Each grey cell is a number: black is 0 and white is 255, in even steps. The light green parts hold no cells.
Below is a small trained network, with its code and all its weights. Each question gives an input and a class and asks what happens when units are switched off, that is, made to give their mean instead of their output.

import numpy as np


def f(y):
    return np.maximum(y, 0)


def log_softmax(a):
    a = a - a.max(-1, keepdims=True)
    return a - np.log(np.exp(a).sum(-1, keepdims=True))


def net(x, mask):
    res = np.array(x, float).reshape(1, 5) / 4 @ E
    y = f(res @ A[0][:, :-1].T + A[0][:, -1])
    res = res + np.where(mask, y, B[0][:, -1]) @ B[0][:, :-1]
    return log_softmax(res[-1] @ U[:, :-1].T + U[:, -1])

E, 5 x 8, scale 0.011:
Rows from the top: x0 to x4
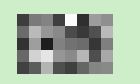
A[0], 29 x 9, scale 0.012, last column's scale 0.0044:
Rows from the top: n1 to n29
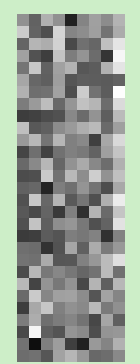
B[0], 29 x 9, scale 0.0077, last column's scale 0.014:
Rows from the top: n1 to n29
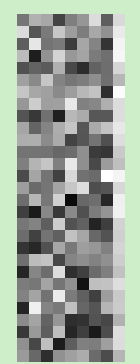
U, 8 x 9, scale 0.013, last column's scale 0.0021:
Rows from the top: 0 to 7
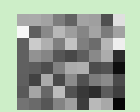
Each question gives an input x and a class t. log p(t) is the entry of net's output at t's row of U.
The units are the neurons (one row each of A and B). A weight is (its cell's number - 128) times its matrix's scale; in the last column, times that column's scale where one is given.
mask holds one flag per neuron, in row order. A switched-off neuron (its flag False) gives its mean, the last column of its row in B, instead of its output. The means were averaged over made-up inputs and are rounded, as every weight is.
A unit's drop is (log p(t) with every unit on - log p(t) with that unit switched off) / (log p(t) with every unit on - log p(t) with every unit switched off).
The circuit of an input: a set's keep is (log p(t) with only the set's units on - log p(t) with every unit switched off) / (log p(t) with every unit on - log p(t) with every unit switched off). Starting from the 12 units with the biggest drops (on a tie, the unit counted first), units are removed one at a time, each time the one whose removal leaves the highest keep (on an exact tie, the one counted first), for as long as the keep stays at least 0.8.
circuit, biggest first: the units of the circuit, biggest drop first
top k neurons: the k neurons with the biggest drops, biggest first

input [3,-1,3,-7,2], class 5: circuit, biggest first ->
(n17)
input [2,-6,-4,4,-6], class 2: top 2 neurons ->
(n14, n8)
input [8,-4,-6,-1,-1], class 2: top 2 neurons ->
(n14, n8)
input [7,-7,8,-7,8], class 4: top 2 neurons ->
(n15, n19)
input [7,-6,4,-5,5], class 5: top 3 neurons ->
(n17, n28, n23)
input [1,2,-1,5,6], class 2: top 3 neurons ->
(n21, n25, n13)
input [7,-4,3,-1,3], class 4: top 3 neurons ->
(n19, n20, n9)
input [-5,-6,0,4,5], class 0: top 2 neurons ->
(n7, n14)
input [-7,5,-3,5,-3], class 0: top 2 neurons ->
(n7, n1)
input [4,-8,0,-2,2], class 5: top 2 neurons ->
(n23, n17)
